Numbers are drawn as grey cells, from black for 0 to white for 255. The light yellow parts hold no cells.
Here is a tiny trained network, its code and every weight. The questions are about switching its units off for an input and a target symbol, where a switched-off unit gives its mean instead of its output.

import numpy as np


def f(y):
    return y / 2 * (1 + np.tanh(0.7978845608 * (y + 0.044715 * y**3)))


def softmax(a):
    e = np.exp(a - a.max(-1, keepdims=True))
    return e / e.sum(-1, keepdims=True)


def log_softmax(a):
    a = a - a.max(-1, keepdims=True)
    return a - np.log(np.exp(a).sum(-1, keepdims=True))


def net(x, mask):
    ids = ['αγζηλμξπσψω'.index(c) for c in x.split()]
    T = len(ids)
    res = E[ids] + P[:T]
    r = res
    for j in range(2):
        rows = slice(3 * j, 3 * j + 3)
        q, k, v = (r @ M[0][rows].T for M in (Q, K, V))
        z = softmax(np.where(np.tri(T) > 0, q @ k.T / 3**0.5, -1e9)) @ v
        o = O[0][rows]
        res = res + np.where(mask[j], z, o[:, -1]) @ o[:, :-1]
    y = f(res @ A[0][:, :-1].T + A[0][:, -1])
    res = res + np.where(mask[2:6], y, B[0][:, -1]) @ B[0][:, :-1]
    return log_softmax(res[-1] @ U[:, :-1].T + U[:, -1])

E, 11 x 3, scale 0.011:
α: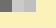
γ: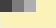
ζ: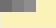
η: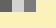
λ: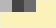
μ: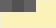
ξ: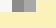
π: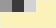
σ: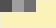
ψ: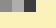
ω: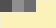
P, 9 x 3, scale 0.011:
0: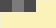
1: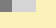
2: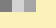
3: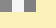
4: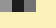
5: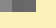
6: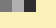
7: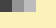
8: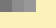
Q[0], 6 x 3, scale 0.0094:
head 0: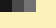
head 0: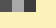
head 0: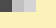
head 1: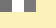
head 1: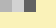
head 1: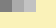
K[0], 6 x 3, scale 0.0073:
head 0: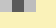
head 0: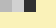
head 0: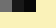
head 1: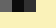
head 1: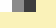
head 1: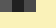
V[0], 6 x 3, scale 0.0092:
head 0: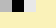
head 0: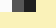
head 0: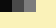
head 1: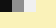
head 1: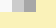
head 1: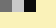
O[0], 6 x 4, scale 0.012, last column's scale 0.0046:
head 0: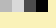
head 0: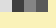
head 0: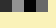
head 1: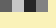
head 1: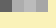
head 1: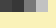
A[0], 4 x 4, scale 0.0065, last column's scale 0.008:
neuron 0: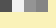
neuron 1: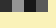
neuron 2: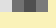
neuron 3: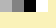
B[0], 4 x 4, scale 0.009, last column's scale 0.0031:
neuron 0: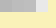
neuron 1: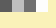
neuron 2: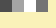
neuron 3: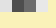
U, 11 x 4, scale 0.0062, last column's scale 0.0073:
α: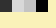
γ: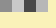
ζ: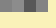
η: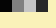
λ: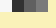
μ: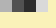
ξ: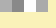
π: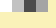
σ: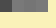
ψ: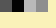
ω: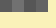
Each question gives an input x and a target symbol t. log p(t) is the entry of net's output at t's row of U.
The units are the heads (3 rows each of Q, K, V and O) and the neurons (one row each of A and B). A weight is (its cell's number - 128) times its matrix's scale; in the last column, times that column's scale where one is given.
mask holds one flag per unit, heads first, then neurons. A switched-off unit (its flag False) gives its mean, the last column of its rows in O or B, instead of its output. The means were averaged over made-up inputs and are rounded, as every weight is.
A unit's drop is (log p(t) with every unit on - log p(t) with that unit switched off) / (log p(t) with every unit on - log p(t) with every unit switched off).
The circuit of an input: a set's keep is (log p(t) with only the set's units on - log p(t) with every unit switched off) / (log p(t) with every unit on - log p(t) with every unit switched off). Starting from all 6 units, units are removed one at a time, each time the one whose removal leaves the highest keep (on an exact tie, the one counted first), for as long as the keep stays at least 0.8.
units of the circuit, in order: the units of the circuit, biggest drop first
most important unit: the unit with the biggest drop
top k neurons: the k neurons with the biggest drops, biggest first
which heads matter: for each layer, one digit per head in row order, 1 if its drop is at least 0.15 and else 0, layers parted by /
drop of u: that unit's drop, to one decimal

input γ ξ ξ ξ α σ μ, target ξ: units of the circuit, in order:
[head 0; head 1]
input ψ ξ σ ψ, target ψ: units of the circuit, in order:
[head 0; head 1]
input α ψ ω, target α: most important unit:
head 0
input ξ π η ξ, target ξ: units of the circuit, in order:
[head 1; head 0]
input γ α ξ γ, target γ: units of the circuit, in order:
[head 1; head 0; neuron 1]
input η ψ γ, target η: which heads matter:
10
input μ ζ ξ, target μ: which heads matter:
11
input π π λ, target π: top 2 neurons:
[neuron 3; neuron 0]
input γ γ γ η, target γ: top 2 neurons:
[neuron 1; neuron 3]
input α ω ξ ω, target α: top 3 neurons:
[neuron 0; neuron 3; neuron 1]
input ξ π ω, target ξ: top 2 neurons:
[neuron 0; neuron 1]
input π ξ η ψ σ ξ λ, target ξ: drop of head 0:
0.6
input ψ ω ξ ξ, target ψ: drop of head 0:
0.3
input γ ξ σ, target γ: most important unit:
head 1
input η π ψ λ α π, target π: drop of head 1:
0.4
